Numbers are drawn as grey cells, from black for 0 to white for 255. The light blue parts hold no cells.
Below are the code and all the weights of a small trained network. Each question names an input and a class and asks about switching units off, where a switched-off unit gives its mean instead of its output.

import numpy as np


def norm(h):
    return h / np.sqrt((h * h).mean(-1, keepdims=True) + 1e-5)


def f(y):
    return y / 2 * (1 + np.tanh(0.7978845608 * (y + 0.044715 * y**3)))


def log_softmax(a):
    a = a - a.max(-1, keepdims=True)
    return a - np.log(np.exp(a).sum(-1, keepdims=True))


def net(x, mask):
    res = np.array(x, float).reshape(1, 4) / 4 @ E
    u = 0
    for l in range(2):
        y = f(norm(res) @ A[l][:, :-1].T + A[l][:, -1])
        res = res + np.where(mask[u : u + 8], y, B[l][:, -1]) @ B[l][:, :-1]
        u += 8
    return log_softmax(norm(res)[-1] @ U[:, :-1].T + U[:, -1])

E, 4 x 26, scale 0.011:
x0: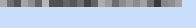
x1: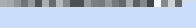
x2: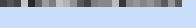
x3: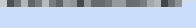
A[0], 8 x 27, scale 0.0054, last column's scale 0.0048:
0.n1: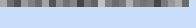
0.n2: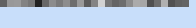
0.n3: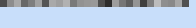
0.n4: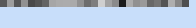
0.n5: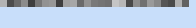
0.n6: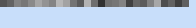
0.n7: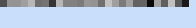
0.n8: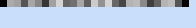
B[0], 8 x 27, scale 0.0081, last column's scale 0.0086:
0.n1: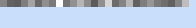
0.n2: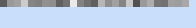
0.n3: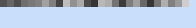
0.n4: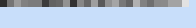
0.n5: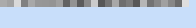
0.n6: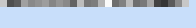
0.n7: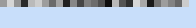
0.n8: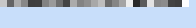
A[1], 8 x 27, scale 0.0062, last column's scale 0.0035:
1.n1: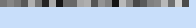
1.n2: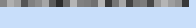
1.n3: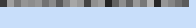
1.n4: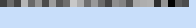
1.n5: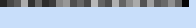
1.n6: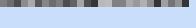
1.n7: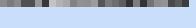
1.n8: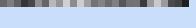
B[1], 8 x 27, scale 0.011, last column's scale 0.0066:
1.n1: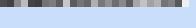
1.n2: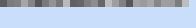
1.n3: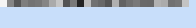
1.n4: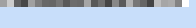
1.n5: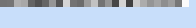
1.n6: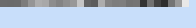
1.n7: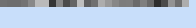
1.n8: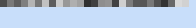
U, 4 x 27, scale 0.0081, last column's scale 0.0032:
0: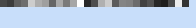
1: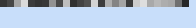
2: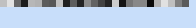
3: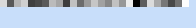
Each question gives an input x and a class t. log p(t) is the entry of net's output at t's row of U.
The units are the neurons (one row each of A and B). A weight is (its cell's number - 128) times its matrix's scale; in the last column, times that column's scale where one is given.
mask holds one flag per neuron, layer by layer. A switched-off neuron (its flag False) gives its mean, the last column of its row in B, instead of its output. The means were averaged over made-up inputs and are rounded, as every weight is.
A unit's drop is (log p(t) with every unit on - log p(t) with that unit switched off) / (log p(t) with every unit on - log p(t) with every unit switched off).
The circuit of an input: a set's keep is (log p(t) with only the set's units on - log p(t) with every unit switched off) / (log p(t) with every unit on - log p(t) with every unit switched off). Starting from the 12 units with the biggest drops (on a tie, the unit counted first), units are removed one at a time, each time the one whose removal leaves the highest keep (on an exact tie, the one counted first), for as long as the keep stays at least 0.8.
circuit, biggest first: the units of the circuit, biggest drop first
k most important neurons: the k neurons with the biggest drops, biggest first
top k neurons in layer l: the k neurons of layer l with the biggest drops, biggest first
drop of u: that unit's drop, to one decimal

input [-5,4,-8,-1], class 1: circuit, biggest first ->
1.n1
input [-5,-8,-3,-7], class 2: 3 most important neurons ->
1.n4; 1.n3; 0.n6
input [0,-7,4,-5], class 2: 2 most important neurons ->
1.n4; 1.n3
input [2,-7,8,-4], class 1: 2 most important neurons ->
1.n5; 0.n4
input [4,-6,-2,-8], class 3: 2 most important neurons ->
0.n8; 0.n7
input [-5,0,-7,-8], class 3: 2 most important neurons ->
0.n8; 1.n5
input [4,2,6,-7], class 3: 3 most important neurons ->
0.n8; 0.n2; 1.n1
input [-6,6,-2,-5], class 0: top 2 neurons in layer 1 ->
1.n8; 1.n4
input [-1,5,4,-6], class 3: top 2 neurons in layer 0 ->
0.n8; 0.n2
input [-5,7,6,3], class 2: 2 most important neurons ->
0.n7; 1.n1
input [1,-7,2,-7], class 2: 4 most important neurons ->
1.n4; 1.n3; 0.n6; 0.n1
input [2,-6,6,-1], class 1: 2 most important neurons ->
1.n5; 0.n4
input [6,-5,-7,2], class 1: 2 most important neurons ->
1.n1; 0.n6
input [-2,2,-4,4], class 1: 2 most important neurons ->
0.n8; 0.n1
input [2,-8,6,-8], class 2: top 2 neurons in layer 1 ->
1.n4; 1.n3
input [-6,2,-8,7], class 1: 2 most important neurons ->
1.n1; 0.n8
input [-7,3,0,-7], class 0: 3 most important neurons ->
1.n8; 0.n3; 0.n5
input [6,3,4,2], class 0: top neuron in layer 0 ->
0.n1
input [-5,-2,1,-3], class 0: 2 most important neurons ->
0.n3; 1.n8
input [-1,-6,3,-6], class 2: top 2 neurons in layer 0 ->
0.n6; 0.n1
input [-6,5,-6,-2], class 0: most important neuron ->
1.n8
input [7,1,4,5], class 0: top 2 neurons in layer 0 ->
0.n1; 0.n8
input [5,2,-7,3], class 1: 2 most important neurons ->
1.n1; 0.n6
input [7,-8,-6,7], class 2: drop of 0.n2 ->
0.1
